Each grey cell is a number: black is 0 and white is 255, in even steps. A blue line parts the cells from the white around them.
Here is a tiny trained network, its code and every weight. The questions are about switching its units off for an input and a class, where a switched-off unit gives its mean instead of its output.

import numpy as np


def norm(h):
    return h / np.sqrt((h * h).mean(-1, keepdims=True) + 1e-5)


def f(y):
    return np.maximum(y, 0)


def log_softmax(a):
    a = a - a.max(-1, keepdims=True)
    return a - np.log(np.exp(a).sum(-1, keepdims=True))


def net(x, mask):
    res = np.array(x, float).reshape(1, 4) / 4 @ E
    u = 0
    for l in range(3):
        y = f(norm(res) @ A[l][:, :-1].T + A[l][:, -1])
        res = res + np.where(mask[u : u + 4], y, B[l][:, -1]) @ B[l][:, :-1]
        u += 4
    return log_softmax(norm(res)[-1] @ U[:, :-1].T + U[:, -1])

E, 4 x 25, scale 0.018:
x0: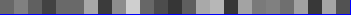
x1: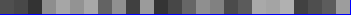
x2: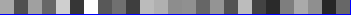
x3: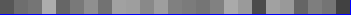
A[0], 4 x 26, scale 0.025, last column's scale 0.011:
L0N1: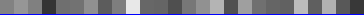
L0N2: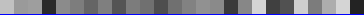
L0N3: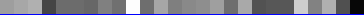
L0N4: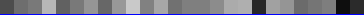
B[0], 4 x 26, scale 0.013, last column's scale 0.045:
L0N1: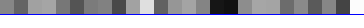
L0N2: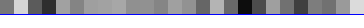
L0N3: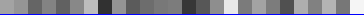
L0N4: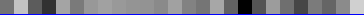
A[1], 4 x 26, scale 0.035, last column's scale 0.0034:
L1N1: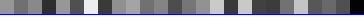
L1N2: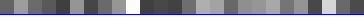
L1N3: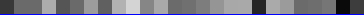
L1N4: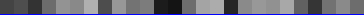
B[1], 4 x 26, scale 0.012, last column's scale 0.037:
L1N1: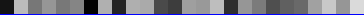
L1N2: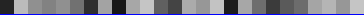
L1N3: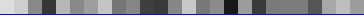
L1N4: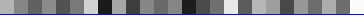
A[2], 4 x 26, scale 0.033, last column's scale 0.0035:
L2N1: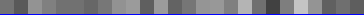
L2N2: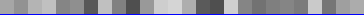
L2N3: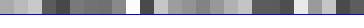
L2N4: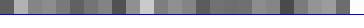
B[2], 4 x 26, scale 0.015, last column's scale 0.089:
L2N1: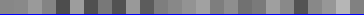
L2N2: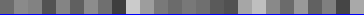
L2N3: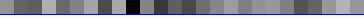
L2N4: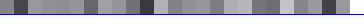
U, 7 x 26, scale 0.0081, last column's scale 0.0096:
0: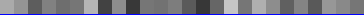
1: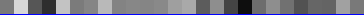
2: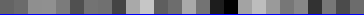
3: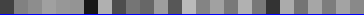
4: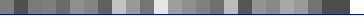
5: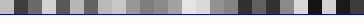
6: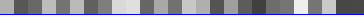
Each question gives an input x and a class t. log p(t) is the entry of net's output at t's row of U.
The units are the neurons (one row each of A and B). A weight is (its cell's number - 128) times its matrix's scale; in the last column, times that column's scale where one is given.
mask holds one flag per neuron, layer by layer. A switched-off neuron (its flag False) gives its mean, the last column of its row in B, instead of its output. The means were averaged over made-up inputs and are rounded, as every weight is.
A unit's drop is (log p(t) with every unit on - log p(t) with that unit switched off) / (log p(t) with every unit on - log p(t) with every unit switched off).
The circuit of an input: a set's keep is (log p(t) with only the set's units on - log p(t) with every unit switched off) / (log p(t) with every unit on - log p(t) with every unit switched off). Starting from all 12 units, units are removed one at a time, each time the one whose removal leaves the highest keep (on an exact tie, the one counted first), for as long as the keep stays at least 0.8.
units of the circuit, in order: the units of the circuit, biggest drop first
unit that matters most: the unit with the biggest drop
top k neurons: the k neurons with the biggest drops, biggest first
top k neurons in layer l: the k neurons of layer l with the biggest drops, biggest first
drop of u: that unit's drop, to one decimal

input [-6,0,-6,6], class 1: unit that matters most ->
L0N1
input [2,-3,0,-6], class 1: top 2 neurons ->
L0N2; L1N4
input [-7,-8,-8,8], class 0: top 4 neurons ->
L2N3; L0N2; L0N1; L1N1
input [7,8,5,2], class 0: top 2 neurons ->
L1N4; L2N2
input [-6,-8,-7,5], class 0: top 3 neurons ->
L2N3; L0N1; L1N1
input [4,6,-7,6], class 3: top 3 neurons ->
L1N2; L0N2; L2N4
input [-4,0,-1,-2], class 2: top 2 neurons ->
L1N1; L0N3
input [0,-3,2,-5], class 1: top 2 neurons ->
L0N2; L1N4
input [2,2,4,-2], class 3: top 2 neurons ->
L1N1; L0N4
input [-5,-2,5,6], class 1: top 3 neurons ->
L0N1; L2N4; L1N1
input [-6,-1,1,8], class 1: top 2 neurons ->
L2N4; L0N1
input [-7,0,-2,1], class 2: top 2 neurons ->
L2N2; L1N1
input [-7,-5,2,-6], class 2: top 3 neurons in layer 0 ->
L0N4; L0N3; L0N1
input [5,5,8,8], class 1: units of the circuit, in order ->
L0N4
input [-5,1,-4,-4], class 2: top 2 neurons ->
L1N1; L0N4
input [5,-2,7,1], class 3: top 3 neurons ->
L1N1; L2N4; L2N2
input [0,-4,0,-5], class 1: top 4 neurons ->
L0N2; L1N4; L2N3; L2N4
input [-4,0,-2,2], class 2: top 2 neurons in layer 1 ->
L1N1; L1N2
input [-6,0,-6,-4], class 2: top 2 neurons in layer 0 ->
L0N3; L0N4
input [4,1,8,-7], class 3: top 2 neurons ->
L1N1; L0N4
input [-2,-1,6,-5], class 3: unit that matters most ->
L0N4
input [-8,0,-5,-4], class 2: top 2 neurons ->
L2N2; L1N1
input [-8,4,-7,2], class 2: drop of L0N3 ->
0.1
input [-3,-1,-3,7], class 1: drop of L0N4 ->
0.0
